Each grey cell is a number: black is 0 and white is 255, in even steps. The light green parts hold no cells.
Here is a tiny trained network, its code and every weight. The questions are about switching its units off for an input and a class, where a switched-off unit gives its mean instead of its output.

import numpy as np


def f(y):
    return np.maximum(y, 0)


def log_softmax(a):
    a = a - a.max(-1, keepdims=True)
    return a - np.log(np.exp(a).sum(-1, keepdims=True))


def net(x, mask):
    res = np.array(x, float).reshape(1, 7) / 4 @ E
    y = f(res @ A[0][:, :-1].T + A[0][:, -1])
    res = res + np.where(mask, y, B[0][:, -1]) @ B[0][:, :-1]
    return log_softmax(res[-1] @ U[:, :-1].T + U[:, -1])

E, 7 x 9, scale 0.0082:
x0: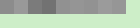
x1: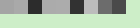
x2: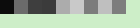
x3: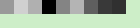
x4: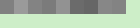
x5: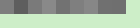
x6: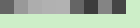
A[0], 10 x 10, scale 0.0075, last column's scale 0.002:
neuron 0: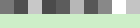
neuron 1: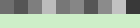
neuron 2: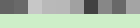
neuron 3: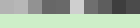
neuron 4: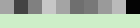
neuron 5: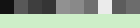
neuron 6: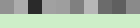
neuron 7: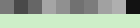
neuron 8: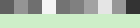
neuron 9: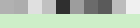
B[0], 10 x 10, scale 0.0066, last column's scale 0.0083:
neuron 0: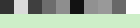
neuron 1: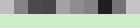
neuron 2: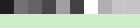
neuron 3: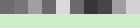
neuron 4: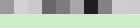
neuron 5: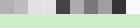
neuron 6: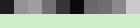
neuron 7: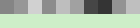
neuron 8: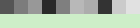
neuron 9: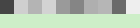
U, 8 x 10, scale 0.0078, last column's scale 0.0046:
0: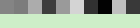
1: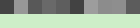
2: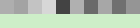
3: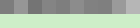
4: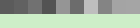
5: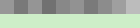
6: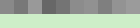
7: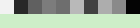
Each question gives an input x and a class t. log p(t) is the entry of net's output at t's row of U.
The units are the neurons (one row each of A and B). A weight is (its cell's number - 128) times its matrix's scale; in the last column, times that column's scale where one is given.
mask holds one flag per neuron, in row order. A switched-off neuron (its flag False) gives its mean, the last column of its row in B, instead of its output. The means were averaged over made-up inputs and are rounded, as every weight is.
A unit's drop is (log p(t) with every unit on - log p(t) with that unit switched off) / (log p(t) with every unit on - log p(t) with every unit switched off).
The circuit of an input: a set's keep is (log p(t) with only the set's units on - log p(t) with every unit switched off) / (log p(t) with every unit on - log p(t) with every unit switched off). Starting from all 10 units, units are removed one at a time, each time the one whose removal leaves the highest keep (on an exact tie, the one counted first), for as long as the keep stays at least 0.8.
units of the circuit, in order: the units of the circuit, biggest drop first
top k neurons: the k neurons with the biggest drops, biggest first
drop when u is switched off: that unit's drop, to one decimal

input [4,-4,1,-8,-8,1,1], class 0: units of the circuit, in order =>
neuron 8; neuron 7
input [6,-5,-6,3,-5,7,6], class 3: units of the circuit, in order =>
neuron 5; neuron 2; neuron 9
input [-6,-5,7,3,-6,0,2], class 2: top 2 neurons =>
neuron 5; neuron 8
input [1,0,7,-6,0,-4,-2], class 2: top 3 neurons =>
neuron 5; neuron 3; neuron 2
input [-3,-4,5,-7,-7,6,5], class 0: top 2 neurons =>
neuron 8; neuron 7
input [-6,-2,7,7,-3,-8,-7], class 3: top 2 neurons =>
neuron 0; neuron 5
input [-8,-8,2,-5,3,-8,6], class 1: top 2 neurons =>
neuron 2; neuron 0
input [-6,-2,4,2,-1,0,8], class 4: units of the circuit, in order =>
neuron 2
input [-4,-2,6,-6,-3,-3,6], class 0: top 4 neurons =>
neuron 8; neuron 7; neuron 1; neuron 9
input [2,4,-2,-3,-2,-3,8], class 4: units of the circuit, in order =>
neuron 5; neuron 2
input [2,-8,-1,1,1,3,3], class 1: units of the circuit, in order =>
neuron 0; neuron 2
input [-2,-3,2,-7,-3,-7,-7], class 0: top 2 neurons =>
neuron 7; neuron 8
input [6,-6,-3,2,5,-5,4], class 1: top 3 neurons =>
neuron 0; neuron 2; neuron 5
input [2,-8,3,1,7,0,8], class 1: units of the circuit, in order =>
neuron 2; neuron 0
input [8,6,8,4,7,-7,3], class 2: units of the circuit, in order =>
neuron 5
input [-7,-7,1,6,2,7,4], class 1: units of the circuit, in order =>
neuron 2; neuron 0
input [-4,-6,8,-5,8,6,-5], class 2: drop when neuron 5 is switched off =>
1.6
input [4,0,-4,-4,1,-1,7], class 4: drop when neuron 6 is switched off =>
-0.1
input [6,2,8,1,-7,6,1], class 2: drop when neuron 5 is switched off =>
0.6
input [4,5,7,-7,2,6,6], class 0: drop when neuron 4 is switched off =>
0.1
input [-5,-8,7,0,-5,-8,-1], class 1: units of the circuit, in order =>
neuron 0
